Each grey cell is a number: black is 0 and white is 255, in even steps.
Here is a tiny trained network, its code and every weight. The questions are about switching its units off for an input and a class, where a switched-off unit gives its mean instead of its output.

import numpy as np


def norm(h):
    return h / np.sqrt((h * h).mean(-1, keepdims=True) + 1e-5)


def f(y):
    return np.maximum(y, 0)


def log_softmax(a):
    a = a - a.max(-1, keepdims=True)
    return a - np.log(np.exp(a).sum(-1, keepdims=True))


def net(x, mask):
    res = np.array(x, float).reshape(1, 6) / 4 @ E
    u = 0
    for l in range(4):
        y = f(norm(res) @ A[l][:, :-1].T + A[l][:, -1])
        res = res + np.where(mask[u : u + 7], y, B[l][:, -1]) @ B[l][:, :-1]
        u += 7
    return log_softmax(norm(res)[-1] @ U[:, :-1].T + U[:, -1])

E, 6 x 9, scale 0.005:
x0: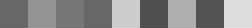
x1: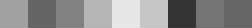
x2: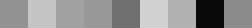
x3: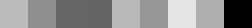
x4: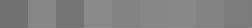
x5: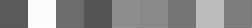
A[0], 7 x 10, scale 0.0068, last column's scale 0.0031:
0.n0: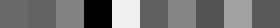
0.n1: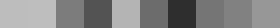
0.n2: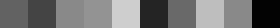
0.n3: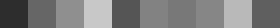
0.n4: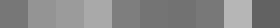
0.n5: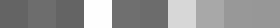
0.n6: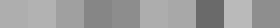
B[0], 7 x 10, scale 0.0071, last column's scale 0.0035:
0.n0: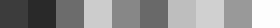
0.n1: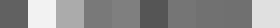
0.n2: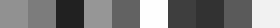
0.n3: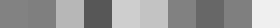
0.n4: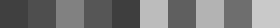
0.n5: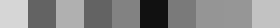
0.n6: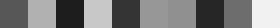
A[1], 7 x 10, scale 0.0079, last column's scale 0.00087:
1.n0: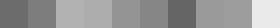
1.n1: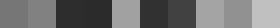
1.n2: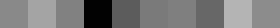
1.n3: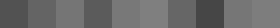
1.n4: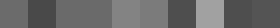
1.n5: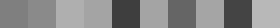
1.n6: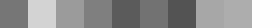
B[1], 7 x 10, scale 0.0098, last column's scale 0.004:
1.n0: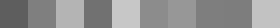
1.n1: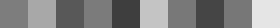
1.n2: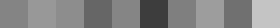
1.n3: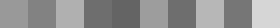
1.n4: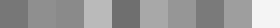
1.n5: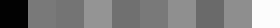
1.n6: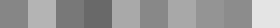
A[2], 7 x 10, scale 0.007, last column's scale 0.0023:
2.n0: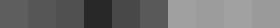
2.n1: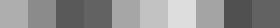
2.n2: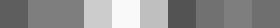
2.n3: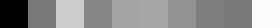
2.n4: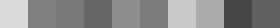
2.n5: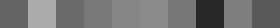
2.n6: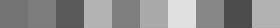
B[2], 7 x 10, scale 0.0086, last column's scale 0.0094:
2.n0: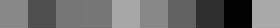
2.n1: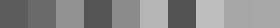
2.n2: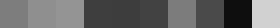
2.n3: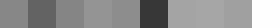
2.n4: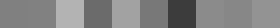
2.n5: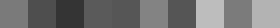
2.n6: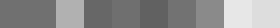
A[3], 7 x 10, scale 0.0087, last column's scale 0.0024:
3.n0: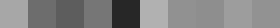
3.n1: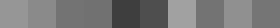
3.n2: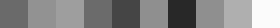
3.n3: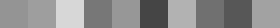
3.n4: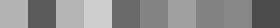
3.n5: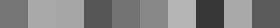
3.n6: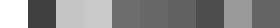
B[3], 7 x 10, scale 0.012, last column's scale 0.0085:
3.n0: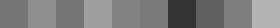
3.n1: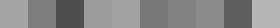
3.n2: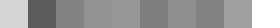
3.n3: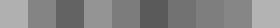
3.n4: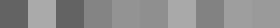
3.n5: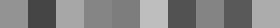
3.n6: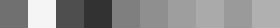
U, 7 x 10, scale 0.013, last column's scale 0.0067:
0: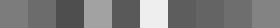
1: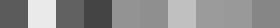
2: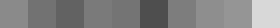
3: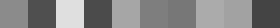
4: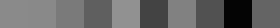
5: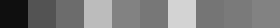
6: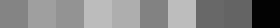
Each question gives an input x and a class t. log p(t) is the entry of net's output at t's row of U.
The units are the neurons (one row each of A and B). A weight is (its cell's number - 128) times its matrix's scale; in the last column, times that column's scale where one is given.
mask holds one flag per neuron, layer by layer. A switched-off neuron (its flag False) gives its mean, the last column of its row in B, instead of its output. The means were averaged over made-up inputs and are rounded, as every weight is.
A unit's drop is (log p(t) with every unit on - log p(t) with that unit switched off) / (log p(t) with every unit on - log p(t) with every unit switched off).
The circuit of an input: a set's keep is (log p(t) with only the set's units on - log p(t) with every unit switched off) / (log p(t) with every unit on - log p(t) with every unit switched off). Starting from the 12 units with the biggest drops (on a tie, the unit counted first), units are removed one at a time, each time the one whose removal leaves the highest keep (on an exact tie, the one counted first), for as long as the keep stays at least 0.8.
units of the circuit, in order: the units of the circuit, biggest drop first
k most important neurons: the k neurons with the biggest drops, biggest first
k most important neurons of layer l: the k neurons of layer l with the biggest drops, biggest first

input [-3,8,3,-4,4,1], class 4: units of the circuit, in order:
(2.n2)
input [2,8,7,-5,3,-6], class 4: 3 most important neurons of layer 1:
(1.n1 1.n4 1.n0)
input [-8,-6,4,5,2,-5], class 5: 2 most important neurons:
(1.n5 2.n2)
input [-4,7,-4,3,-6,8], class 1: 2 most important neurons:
(0.n1 1.n6)
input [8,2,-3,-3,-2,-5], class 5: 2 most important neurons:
(0.n0 3.n2)
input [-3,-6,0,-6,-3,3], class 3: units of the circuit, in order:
(0.n3 3.n5)
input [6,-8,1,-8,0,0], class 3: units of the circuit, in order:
(0.n3 3.n5)
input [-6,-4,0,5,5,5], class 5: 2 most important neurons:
(1.n5 3.n6)
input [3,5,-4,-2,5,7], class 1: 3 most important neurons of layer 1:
(1.n6 1.n1 1.n0)
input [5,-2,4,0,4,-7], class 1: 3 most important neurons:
(3.n6 1.n5 0.n5)
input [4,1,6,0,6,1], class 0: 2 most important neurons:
(0.n6 1.n5)
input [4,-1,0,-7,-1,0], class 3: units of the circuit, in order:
(0.n3 1.n3)
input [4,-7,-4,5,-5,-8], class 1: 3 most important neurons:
(3.n6 2.n2 1.n5)
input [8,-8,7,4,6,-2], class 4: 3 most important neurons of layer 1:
(1.n4 1.n5 1.n1)
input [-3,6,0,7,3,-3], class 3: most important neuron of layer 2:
(2.n1)
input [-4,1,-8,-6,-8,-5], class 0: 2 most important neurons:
(0.n2 2.n6)
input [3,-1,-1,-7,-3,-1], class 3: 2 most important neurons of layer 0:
(0.n3 0.n4)
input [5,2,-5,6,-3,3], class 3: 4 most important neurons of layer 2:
(2.n1 2.n6 2.n5 2.n3)
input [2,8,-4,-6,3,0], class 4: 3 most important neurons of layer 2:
(2.n2 2.n6 2.n1)
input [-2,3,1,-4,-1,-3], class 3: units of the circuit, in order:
(0.n6)
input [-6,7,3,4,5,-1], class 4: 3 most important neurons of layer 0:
(0.n0 0.n4 0.n6)
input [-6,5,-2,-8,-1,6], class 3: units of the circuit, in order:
(0.n6 1.n0)
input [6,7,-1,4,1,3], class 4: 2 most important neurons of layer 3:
(3.n2 3.n6)
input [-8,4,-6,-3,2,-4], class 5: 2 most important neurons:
(1.n5 1.n4)
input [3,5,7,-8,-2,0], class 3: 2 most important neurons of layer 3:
(3.n2 3.n0)
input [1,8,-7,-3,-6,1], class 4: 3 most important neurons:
(2.n2 0.n1 1.n0)
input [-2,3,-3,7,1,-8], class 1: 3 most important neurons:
(3.n6 1.n6 2.n5)
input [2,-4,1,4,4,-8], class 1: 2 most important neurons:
(3.n6 2.n2)
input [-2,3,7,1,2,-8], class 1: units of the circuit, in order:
(3.n6)
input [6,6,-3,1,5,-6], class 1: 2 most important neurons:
(3.n6 1.n5)
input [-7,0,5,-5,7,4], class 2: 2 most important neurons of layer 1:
(1.n4 1.n3)
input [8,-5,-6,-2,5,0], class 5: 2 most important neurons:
(0.n0 2.n0)
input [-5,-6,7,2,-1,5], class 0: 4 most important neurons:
(0.n6 3.n5 2.n2 0.n0)
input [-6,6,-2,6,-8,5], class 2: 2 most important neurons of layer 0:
(0.n3 0.n2)
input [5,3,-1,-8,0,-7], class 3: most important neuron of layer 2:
(2.n2)
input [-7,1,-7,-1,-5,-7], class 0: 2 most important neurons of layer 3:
(3.n0 3.n3)
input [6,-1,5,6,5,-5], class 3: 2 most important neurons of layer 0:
(0.n2 0.n5)
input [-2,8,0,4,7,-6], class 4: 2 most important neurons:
(2.n2 0.n0)
